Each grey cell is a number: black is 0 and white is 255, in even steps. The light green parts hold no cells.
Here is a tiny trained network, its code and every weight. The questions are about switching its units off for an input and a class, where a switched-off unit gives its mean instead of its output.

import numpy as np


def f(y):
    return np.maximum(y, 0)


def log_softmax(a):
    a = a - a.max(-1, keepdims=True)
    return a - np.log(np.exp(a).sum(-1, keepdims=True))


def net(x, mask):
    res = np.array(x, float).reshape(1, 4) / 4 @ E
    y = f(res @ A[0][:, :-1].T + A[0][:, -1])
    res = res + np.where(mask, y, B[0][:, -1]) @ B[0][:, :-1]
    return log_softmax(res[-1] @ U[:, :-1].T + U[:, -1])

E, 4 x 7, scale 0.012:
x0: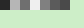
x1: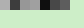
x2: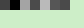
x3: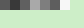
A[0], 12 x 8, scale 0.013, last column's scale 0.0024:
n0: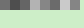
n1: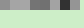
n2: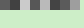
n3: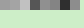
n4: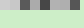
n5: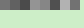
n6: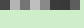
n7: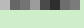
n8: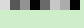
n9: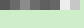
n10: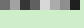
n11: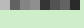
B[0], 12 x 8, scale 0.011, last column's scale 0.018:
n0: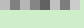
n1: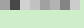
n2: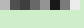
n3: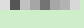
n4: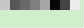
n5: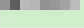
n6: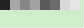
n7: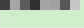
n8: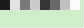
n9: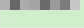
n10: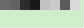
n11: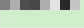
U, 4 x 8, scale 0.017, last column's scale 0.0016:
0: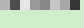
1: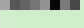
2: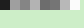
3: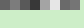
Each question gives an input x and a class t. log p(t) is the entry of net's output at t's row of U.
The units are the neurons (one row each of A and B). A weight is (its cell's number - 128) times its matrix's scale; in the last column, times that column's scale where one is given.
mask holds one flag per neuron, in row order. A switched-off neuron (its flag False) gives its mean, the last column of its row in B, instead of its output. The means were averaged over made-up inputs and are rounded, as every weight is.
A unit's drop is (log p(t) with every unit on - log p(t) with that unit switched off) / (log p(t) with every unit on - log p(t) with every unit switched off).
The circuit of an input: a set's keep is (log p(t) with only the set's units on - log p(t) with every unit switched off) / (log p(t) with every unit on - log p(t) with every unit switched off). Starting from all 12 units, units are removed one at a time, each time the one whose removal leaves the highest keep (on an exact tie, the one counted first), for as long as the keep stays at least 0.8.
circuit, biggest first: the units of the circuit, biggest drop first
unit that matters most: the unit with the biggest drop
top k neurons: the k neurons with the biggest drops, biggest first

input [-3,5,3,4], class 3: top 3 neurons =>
(n7; n11; n3)
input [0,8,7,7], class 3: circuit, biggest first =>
(n11)
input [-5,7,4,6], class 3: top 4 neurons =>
(n7; n11; n3; n1)
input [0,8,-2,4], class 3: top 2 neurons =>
(n7; n11)
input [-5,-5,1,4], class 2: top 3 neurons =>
(n8; n11; n3)
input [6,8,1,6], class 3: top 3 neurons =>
(n7; n11; n8)
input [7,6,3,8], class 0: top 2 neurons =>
(n0; n8)
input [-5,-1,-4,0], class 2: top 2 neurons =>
(n8; n2)
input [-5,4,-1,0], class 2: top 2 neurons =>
(n8; n10)
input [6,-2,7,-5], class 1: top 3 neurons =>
(n2; n8; n0)
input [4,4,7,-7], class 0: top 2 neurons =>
(n3; n1)
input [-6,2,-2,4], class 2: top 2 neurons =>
(n8; n3)
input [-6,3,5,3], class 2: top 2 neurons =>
(n8; n4)
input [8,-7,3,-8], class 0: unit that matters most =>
n3
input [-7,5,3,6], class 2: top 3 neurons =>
(n8; n3; n1)
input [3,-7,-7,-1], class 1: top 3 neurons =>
(n4; n11; n7)
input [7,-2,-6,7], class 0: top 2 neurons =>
(n8; n0)
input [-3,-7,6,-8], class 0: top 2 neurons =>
(n3; n1)
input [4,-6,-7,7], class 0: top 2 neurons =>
(n0; n2)
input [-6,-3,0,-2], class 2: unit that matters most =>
n8
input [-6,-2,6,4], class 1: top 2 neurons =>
(n2; n6)
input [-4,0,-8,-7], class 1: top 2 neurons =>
(n4; n0)
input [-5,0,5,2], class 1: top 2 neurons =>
(n2; n6)
